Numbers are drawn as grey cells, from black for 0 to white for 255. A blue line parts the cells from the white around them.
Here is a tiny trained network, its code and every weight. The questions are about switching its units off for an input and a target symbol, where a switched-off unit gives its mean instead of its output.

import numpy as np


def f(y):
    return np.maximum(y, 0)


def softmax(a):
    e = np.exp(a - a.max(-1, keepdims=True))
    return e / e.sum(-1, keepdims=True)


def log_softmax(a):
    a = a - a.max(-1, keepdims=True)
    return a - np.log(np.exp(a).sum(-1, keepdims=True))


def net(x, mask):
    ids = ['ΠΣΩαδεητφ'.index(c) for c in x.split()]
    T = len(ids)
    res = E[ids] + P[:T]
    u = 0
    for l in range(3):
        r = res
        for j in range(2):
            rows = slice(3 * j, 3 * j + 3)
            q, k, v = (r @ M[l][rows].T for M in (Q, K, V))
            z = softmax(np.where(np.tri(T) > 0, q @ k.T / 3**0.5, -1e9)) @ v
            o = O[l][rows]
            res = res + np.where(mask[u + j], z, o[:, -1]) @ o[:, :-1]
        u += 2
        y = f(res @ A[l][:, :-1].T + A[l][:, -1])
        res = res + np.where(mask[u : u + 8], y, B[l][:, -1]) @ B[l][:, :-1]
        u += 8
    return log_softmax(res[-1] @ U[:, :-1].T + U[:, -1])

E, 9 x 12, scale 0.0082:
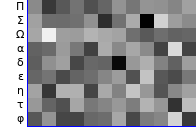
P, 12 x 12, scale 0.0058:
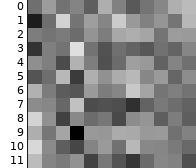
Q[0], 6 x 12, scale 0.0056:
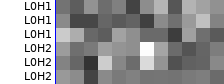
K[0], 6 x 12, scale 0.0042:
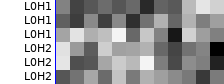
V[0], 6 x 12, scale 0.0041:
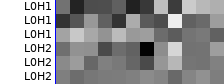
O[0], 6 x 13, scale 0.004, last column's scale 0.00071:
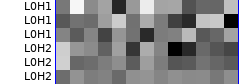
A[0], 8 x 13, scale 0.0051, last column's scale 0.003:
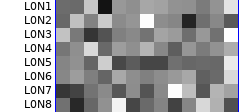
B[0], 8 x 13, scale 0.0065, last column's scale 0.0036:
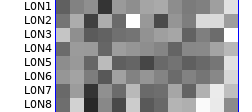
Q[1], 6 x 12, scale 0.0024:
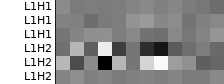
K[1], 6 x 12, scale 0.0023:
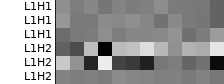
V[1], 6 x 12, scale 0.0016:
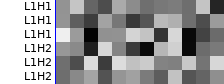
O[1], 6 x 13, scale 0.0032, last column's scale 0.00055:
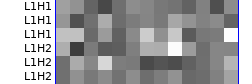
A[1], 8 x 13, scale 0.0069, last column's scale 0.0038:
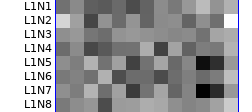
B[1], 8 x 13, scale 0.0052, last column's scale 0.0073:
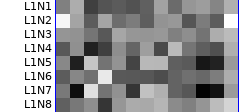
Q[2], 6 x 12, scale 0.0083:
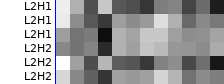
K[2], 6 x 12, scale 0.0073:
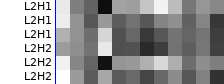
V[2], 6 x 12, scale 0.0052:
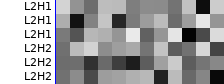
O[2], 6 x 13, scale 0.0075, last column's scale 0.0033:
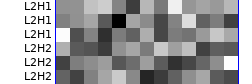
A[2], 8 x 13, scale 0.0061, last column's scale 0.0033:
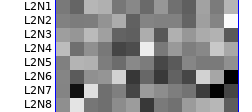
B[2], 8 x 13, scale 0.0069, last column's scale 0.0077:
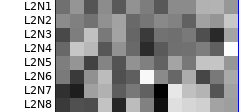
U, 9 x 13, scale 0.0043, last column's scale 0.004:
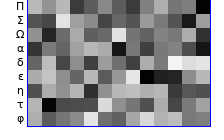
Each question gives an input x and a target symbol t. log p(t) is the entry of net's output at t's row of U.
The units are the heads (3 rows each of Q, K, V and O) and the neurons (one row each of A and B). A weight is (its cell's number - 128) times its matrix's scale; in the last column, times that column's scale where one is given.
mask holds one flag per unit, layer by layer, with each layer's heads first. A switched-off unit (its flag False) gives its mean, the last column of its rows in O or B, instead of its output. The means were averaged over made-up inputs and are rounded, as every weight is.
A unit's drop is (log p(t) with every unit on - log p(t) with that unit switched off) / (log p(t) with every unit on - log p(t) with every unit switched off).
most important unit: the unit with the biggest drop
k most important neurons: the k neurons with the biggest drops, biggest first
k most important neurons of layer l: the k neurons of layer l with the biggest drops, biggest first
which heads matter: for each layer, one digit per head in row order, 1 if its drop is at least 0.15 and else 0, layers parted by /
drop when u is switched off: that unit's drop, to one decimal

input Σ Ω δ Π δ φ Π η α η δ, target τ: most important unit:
L2H1
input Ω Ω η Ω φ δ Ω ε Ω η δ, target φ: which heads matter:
01 / 00 / 11
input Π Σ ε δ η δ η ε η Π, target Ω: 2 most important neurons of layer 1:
[L1N4; L1N6]
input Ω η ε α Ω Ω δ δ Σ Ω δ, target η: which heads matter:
01 / 00 / 10
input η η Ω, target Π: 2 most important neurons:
[L2N4; L2N3]
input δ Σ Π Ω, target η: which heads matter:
00 / 00 / 11
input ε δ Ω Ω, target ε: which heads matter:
10 / 00 / 11
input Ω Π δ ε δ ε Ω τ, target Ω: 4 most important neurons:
[L2N6; L1N4; L0N1; L1N6]
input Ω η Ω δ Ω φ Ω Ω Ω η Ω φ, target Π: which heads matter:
00 / 00 / 11
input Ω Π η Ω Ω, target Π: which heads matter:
00 / 00 / 10
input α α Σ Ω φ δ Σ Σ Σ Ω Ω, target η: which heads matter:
00 / 00 / 10
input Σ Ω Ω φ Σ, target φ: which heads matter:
00 / 00 / 11
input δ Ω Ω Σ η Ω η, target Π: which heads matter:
00 / 00 / 10
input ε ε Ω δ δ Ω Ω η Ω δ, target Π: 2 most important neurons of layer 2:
[L2N4; L2N7]
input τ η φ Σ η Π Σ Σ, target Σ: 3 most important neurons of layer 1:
[L1N7; L1N5; L1N3]
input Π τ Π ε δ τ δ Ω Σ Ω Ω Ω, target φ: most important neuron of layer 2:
[L2N7]
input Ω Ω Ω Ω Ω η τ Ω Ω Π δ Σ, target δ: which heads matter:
00 / 00 / 01
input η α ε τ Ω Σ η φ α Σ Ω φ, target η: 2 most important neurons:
[L0N1; L1N8]
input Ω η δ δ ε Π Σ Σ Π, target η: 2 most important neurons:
[L0N3; L1N2]
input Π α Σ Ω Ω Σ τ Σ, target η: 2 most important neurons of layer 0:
[L0N1; L0N5]
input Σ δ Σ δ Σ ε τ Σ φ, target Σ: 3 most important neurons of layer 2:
[L2N3; L2N6; L2N4]
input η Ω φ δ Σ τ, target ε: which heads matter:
00 / 00 / 01
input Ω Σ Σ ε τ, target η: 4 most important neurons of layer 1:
[L1N6; L1N8; L1N1; L1N4]
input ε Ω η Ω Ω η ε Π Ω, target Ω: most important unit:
L2H2
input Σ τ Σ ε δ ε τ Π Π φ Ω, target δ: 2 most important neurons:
[L0N2; L2N5]
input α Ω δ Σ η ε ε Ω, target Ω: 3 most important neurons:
[L2N6; L1N4; L2N4]
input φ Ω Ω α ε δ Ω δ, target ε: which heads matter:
01 / 00 / 11
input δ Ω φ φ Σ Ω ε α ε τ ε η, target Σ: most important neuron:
[L2N3]
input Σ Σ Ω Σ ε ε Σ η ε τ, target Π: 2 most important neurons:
[L2N4; L0N5]
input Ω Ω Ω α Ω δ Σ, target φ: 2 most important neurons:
[L0N5; L1N2]
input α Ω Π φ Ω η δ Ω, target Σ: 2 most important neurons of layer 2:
[L2N7; L2N4]
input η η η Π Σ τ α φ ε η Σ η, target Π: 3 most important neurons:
[L2N4; L1N8; L0N1]
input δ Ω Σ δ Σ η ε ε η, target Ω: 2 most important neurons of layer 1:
[L1N4; L1N2]
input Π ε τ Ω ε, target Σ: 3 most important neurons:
[L2N3; L2N6; L2N4]
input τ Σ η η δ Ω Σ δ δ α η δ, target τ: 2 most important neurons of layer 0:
[L0N1; L0N5]
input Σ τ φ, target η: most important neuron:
[L0N5]
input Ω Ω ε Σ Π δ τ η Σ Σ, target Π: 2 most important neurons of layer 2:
[L2N4; L2N7]
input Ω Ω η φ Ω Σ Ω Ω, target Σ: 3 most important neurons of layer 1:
[L1N7; L1N5; L1N3]
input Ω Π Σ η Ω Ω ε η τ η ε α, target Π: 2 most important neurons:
[L1N8; L0N1]
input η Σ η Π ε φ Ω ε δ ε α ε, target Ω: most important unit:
L2N6
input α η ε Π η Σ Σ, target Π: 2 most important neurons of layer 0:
[L0N5; L0N1]
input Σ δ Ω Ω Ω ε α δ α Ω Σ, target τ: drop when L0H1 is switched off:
0.1
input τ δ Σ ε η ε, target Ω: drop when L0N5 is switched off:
0.2
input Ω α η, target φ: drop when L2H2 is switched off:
0.6
